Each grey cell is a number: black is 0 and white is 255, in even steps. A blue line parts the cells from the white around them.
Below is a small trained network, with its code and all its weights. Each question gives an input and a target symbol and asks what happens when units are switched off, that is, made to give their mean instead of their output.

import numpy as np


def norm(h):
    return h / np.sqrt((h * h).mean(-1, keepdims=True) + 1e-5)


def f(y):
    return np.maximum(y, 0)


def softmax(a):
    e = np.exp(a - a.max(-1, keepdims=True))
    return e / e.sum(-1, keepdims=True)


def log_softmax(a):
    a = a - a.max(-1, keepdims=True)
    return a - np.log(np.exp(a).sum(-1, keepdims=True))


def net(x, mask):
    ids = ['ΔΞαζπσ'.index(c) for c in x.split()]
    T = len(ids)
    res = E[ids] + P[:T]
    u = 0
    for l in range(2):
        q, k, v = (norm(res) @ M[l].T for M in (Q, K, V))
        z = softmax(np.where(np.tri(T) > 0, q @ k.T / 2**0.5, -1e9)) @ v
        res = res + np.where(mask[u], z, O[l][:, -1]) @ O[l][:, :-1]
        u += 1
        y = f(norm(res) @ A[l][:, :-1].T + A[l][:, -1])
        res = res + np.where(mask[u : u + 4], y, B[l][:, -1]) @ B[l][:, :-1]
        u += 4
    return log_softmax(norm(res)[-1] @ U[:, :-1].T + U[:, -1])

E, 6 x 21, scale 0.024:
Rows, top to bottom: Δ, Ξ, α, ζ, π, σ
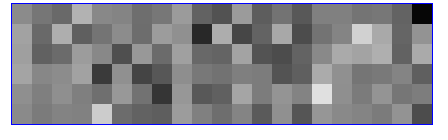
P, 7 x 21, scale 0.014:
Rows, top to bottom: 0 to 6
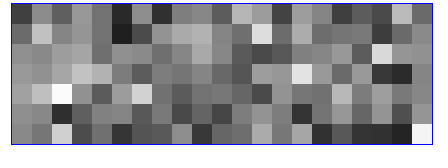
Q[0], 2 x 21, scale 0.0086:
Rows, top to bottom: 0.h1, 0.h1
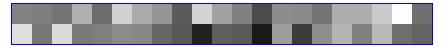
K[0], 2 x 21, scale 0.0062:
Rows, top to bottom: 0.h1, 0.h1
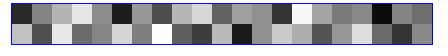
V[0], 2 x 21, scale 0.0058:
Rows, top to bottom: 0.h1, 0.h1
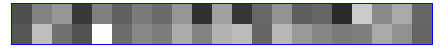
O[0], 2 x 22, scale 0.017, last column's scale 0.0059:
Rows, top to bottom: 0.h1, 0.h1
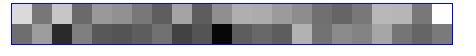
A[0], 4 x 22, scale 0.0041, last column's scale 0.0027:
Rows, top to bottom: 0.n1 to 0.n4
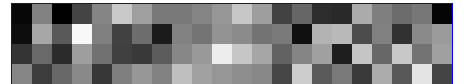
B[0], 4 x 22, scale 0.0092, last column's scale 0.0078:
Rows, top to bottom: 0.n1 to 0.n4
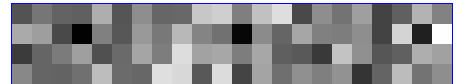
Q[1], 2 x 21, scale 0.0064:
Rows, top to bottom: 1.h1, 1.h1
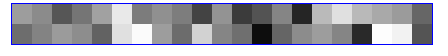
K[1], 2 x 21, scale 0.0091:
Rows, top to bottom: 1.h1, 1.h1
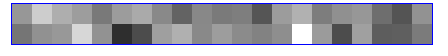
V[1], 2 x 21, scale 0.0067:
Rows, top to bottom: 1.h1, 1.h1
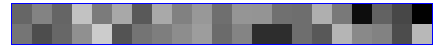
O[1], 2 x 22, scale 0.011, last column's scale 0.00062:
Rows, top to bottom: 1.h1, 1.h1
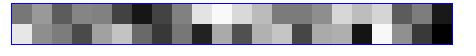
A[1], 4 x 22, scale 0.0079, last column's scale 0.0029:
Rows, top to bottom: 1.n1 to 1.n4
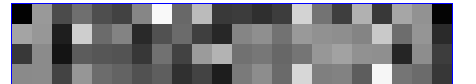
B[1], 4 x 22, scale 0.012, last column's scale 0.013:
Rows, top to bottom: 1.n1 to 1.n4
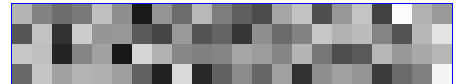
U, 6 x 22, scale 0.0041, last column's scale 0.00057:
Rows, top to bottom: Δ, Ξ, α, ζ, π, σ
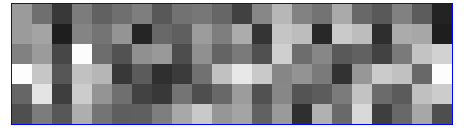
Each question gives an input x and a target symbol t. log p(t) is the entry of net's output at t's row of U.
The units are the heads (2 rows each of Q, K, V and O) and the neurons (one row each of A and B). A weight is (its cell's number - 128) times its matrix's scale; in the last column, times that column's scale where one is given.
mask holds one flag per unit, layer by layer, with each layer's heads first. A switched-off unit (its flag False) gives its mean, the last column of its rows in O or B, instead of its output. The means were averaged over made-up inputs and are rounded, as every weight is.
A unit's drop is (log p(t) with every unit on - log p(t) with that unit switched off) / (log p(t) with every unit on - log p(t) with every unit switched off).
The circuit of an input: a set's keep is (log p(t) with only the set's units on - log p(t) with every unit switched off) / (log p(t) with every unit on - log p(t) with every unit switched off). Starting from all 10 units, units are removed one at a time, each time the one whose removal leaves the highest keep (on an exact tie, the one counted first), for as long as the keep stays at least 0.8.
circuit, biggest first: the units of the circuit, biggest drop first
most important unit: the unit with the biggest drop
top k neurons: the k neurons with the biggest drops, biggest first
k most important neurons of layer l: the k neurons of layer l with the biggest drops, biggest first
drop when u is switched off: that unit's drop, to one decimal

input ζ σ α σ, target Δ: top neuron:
1.n4
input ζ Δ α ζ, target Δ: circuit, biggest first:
1.h1, 0.h1, 1.n4
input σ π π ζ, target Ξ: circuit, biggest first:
1.n1, 0.h1
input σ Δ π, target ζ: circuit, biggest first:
1.h1, 1.n3, 1.n4
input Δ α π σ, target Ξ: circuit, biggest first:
1.n1, 0.h1
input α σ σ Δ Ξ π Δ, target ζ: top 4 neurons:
1.n4, 0.n2, 1.n2, 0.n3
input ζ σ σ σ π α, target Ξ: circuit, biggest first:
1.n1, 1.h1
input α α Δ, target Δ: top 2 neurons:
0.n2, 1.n4
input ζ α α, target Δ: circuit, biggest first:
1.h1, 0.h1, 1.n4, 0.n2
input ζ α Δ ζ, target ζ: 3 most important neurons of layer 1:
1.n3, 1.n2, 1.n4
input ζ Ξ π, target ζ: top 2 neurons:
1.n4, 1.n2
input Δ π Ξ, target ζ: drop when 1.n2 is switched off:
0.2
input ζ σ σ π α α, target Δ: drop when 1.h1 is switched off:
0.7
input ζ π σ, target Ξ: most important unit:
1.n1
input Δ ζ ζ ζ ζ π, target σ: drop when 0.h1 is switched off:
0.8
